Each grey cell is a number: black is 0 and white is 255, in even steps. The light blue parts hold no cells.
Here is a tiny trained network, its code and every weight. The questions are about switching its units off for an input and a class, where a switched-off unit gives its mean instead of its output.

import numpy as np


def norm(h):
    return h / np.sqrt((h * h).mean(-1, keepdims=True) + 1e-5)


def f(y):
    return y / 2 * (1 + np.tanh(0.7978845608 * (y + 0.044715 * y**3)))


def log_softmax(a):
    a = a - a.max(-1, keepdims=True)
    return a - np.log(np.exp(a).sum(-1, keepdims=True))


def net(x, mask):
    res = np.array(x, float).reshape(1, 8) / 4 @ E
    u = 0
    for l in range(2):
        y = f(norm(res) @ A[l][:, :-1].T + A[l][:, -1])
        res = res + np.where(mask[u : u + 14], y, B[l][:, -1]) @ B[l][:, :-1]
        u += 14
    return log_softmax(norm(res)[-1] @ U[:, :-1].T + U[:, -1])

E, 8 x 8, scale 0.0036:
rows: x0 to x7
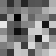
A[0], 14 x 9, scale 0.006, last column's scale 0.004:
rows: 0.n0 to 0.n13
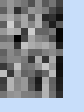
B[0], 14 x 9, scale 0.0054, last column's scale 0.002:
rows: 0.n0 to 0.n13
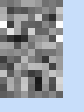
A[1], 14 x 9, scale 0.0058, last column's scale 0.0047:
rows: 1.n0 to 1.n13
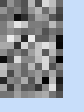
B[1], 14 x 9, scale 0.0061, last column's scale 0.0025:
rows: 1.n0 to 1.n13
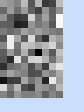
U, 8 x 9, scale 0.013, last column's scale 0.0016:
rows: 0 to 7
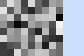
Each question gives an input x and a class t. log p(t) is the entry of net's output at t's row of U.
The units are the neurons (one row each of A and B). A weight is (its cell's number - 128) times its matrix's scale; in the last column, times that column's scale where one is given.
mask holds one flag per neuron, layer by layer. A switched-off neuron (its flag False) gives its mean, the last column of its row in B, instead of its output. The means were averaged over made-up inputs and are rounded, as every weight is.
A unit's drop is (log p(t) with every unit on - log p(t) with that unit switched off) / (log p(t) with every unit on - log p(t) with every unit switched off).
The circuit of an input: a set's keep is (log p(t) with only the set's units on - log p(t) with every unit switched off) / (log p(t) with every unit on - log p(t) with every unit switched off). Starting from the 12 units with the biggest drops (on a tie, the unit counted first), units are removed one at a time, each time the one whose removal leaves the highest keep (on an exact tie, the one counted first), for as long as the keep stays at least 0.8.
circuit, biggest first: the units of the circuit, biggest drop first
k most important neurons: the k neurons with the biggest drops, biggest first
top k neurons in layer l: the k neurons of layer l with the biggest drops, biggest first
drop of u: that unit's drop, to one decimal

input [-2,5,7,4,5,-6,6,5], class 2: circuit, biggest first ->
[1.n6]
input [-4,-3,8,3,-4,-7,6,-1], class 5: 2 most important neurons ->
[0.n2; 0.n3]
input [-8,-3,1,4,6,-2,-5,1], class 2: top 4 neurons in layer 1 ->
[1.n6; 1.n3; 1.n0; 1.n12]
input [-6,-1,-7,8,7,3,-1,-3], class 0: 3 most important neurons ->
[1.n5; 0.n4; 1.n3]
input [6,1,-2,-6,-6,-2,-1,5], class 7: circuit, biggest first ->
[0.n9; 1.n8]
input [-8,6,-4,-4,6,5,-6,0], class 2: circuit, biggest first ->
[1.n6; 0.n6]
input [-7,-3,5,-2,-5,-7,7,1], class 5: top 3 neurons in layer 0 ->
[0.n3; 0.n2; 0.n5]
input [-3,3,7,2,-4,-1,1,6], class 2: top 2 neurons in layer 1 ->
[1.n6; 1.n9]
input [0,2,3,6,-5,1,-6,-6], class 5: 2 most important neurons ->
[0.n2; 1.n9]
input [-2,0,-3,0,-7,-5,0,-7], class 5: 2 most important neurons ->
[0.n2; 0.n3]
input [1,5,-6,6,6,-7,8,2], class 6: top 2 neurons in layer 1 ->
[1.n11; 1.n2]
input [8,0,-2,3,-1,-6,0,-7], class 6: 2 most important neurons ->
[1.n11; 0.n8]
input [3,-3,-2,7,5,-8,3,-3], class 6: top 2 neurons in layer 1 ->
[1.n11; 1.n3]
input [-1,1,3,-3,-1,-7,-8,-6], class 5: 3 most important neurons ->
[0.n2; 0.n3; 1.n7]
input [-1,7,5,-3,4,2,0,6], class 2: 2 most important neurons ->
[1.n6; 0.n6]
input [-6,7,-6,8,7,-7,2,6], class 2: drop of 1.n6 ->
0.2
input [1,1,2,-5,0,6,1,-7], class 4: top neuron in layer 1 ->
[1.n3]
